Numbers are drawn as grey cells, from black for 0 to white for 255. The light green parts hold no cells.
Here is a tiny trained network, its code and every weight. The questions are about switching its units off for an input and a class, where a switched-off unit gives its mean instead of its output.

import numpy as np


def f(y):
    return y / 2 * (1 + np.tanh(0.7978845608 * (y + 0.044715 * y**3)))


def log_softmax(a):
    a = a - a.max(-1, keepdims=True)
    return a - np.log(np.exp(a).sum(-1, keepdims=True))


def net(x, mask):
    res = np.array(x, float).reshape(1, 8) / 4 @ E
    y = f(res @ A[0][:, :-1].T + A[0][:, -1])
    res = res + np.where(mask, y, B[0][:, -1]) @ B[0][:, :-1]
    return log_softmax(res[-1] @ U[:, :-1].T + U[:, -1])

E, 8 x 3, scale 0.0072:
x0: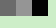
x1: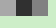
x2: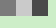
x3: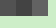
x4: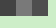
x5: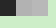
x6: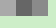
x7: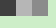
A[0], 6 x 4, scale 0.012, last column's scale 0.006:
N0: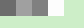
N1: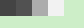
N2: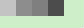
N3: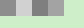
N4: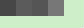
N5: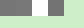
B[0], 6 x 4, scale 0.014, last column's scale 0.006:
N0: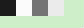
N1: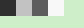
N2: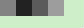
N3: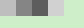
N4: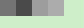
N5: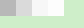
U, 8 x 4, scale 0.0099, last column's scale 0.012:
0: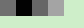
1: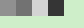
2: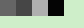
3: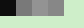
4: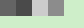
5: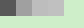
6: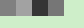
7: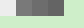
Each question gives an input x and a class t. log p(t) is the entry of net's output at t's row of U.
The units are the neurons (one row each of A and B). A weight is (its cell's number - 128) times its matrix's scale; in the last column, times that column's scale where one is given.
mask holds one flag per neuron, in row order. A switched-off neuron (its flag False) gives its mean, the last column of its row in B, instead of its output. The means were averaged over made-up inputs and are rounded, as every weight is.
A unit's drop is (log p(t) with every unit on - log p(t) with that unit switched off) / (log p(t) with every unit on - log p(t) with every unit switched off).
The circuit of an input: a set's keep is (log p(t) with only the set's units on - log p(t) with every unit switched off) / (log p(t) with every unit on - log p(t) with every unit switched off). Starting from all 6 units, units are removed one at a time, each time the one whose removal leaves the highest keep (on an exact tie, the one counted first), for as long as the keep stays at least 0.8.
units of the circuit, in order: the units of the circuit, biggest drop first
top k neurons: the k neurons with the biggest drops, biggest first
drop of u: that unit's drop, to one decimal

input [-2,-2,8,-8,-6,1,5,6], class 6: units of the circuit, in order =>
(N3)
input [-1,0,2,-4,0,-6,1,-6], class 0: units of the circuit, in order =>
(N5 N2)
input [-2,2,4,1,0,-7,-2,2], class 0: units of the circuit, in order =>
(N5 N1)
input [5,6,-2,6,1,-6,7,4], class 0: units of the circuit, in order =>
(N5 N0)
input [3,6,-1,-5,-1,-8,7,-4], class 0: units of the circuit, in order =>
(N2 N5)
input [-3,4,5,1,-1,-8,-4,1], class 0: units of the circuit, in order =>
(N5 N0)
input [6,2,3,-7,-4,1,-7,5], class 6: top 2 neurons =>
(N3 N5)
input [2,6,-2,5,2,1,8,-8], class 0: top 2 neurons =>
(N5 N0)
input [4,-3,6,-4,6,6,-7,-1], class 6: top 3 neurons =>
(N3 N5 N1)
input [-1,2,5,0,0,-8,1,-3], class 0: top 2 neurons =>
(N5 N2)
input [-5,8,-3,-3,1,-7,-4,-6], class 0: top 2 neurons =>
(N2 N0)
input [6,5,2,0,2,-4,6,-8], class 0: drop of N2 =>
0.1
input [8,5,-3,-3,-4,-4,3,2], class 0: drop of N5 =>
0.4
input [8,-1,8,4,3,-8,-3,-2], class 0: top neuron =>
(N4)
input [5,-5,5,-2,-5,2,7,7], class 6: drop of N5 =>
0.3
